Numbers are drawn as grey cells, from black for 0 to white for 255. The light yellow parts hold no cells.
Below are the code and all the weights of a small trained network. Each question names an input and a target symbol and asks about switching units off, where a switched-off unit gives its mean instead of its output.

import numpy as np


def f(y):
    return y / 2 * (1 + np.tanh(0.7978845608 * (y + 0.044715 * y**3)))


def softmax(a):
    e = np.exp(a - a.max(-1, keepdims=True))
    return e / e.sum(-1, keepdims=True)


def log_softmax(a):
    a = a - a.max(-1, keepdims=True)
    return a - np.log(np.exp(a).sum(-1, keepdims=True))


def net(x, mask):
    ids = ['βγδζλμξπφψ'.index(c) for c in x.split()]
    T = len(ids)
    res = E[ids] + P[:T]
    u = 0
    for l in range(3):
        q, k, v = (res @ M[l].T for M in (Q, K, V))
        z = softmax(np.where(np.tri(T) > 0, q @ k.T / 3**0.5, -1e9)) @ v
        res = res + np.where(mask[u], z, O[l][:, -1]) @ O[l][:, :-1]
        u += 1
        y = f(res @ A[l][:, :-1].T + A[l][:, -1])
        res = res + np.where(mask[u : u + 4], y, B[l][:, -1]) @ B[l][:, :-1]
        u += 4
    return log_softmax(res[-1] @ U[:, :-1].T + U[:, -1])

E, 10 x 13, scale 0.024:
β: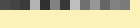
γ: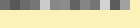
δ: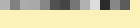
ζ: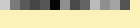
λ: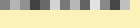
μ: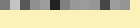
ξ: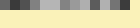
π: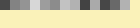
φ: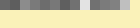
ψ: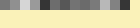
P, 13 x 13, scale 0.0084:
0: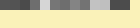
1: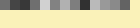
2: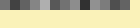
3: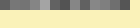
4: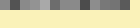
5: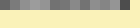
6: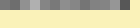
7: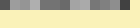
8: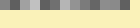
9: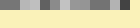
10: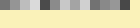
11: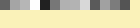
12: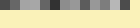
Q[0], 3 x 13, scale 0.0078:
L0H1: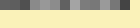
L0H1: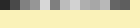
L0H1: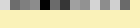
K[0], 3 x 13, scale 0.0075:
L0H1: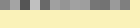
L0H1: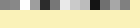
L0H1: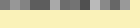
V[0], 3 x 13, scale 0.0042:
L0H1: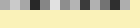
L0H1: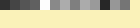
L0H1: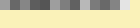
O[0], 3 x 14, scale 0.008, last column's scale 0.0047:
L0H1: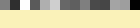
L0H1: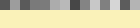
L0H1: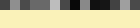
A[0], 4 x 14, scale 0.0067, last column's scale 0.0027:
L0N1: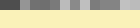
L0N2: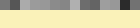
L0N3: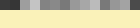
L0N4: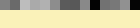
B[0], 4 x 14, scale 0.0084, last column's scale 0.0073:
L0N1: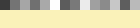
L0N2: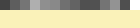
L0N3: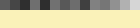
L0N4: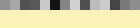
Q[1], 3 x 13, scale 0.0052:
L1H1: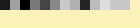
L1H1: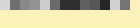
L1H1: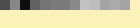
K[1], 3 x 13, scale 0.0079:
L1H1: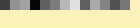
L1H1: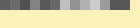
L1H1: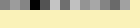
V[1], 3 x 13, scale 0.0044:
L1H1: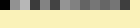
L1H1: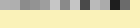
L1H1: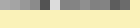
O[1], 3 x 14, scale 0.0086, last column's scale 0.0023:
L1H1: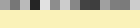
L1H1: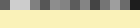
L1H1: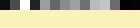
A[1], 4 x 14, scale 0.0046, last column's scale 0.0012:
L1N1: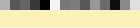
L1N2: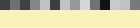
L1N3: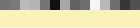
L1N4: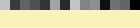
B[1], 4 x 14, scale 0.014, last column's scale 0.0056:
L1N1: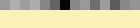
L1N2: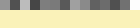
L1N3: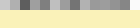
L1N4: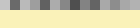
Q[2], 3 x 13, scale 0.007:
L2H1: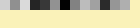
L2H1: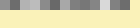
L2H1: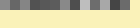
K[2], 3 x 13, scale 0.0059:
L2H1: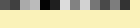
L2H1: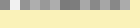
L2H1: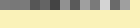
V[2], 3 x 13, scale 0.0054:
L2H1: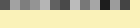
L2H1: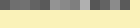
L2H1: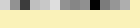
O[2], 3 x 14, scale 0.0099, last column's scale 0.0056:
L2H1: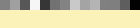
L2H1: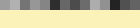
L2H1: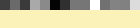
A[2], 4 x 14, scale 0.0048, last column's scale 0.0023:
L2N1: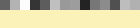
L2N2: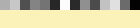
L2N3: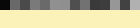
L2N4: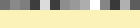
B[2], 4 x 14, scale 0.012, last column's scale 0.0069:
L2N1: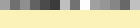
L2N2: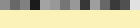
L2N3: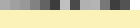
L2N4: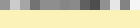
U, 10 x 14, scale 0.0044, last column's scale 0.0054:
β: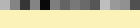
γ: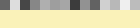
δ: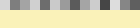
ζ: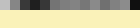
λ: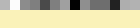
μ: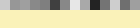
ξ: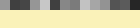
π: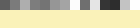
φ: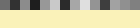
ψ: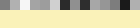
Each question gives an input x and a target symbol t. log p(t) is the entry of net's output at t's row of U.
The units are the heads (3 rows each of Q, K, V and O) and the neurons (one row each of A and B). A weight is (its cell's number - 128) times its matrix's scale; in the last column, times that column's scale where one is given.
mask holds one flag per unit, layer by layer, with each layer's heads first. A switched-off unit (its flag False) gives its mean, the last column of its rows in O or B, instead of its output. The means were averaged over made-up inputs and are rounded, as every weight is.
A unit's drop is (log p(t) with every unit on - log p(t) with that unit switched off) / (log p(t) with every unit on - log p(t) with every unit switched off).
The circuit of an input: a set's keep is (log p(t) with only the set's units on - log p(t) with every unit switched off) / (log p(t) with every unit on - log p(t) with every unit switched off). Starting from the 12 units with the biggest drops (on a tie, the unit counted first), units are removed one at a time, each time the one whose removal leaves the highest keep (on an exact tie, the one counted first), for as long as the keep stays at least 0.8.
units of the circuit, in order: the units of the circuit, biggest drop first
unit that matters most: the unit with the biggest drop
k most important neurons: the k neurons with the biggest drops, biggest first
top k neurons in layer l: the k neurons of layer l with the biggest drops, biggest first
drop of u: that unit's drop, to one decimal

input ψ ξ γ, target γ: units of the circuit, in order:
(L2H1 L2N4 L1N2)
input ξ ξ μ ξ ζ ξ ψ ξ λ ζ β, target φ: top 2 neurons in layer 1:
(L1N4 L1N1)
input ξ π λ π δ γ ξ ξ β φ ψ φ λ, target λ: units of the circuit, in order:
(L2H1 L2N1 L1H1)
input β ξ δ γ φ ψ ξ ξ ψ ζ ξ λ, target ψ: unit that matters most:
L1N3
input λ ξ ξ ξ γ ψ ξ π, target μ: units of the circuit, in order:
(L1H1 L2H1 L2N1)
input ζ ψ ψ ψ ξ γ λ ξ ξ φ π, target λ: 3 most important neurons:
(L2N3 L0N3 L2N1)
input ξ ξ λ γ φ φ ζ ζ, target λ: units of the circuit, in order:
(L2H1 L1H1)
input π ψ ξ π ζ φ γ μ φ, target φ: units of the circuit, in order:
(L0N1 L1N2)
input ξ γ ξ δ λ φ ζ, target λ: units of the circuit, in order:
(L1H1 L2H1)
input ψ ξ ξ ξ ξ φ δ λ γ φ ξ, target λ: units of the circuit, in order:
(L2N3 L1H1 L0H1)
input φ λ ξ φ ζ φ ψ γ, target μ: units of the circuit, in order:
(L2H1 L1H1 L1N1 L2N1)
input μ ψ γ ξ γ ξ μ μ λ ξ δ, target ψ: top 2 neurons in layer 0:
(L0N4 L0N2)
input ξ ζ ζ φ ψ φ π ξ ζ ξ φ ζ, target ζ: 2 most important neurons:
(L2N2 L1N3)
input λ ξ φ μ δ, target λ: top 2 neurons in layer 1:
(L1N3 L1N4)
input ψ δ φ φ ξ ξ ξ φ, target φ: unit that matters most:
L1N2
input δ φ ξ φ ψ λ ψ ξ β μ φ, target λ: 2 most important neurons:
(L0N3 L1N3)
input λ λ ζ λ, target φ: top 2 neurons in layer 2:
(L2N3 L2N1)
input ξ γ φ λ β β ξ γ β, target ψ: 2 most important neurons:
(L1N4 L1N1)
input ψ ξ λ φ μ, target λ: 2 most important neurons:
(L1N3 L0N2)
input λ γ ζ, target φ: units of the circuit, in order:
(L0H1)
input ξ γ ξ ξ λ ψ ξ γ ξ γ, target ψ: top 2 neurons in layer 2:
(L2N2 L2N3)
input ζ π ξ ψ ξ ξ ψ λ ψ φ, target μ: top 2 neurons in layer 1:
(L1N3 L1N4)
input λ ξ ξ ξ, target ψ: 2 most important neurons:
(L2N2 L1N3)
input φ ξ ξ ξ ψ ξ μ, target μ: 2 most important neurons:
(L2N4 L1N2)
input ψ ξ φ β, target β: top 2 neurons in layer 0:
(L0N2 L0N3)
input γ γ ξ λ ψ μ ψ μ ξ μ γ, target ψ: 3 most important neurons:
(L2N2 L1N2 L1N3)
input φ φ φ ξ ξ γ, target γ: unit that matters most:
L2N4
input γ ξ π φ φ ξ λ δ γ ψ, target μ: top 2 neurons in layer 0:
(L0N4 L0N2)
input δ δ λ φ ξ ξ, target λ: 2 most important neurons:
(L2N3 L0N2)
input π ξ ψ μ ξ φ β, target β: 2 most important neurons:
(L0N3 L1N4)
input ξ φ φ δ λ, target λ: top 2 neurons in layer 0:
(L0N2 L0N1)
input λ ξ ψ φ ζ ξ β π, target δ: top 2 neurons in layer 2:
(L2N1 L2N2)
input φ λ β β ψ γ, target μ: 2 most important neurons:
(L1N1 L1N3)
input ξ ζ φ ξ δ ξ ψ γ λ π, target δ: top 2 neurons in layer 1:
(L1N3 L1N1)
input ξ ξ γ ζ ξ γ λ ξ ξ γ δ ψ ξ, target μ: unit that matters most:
L0H1
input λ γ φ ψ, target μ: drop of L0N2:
0.1
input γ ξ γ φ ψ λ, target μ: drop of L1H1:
0.2
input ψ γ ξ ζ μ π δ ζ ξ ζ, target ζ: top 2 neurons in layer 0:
(L0N1 L0N2)
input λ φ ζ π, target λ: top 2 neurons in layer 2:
(L2N3 L2N1)
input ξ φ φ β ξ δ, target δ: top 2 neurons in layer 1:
(L1N3 L1N4)
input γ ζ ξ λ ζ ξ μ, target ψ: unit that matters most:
L1H1
